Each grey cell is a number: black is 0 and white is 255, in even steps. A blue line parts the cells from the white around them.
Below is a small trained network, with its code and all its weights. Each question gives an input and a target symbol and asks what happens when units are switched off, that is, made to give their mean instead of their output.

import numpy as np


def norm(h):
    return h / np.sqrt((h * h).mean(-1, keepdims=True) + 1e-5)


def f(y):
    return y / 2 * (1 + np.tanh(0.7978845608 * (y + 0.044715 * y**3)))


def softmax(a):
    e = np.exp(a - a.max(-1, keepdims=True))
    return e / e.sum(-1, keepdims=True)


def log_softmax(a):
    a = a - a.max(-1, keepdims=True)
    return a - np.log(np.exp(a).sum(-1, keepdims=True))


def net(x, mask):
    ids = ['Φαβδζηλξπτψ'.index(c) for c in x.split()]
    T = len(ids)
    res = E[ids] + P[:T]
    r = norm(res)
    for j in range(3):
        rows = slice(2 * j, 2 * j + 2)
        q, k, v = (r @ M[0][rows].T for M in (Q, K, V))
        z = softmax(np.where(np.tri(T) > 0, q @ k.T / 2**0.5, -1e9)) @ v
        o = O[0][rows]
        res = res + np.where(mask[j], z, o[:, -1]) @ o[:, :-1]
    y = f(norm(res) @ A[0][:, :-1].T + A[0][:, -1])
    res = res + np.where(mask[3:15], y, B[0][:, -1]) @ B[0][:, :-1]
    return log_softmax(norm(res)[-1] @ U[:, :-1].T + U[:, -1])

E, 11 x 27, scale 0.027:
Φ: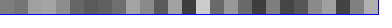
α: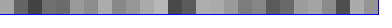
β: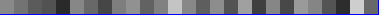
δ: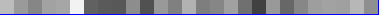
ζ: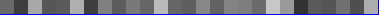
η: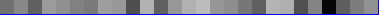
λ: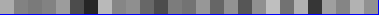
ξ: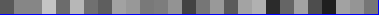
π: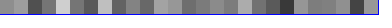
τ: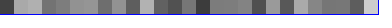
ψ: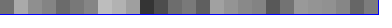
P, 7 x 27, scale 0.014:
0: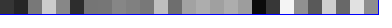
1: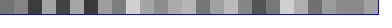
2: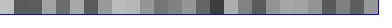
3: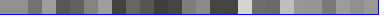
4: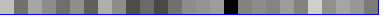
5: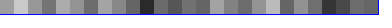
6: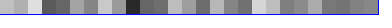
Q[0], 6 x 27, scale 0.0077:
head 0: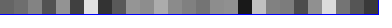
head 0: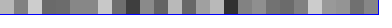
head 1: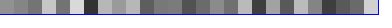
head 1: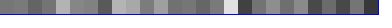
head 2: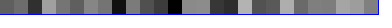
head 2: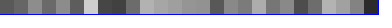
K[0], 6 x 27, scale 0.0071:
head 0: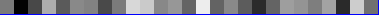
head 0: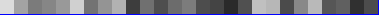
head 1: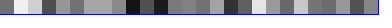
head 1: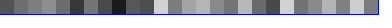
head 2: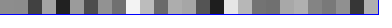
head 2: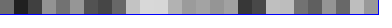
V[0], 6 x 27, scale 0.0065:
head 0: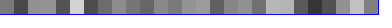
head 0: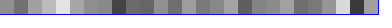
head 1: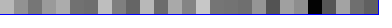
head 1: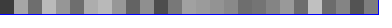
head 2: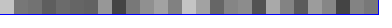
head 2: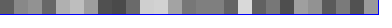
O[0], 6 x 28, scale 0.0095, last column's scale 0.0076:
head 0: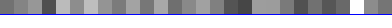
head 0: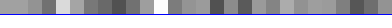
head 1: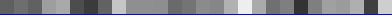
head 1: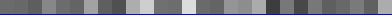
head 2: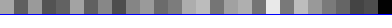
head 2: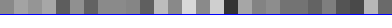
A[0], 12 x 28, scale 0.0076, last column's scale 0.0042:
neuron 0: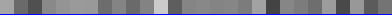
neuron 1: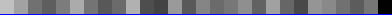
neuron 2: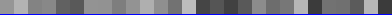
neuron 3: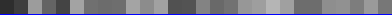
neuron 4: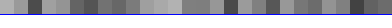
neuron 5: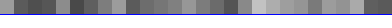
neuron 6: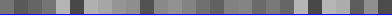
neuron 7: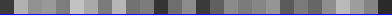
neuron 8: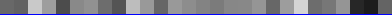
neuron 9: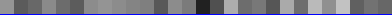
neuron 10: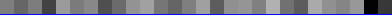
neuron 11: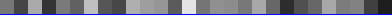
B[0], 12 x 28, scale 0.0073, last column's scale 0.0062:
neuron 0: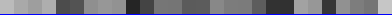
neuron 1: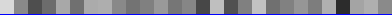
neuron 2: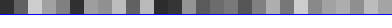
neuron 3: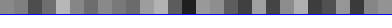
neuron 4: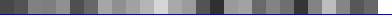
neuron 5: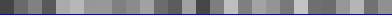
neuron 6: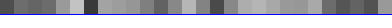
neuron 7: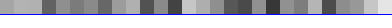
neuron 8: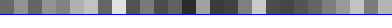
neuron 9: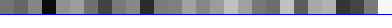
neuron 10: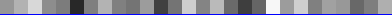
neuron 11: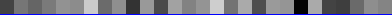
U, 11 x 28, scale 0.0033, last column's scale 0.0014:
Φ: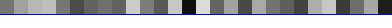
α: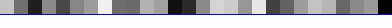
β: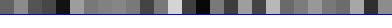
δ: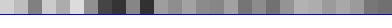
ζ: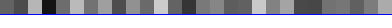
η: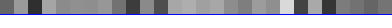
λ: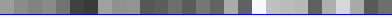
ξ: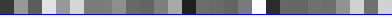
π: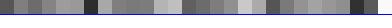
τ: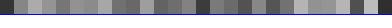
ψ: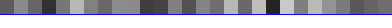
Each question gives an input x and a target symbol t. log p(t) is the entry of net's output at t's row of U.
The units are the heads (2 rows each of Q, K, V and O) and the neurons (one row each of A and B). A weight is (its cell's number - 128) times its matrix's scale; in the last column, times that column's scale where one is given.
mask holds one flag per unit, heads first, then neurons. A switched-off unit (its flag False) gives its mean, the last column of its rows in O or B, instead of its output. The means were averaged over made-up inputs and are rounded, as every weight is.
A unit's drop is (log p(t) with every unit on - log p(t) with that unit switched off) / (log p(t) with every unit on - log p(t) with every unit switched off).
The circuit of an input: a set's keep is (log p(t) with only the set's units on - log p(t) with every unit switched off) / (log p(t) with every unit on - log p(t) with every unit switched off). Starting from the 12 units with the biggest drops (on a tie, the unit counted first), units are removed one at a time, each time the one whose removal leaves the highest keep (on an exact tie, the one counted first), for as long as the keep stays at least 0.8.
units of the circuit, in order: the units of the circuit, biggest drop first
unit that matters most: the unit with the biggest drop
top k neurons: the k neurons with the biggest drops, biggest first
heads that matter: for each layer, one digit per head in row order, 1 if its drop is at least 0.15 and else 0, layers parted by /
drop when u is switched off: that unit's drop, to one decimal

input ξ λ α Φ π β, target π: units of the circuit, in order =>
head 0; neuron 4
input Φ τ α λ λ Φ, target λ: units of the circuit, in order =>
head 2; neuron 10
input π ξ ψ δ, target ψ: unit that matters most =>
head 2
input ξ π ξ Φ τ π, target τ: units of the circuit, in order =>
head 1; neuron 2
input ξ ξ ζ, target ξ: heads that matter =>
101
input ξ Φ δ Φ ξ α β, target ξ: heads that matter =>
001
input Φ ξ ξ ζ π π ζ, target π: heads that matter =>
100
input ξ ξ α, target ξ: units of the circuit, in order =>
head 2; head 0
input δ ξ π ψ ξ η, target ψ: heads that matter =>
101
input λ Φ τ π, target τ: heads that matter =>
011
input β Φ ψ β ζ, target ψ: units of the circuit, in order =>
head 2; neuron 9
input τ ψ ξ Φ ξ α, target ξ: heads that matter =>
001
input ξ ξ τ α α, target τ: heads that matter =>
011
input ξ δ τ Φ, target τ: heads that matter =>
011
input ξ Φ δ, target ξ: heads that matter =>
101
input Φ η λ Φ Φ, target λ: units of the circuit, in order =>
head 2; neuron 10; head 1
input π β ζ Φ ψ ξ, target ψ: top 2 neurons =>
neuron 9; neuron 7
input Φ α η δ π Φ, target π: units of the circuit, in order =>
head 0; head 2
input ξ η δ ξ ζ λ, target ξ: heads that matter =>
001
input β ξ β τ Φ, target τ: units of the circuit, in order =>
head 1; neuron 2; head 2
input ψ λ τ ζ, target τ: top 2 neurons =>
neuron 2; neuron 9
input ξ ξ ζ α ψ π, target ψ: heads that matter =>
011
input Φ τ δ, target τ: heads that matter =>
011
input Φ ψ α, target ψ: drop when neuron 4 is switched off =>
0.0
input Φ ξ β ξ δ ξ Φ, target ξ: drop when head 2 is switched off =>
0.5
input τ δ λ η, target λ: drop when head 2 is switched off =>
0.5
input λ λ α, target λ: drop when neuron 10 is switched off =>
0.3
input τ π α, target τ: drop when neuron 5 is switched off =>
0.0
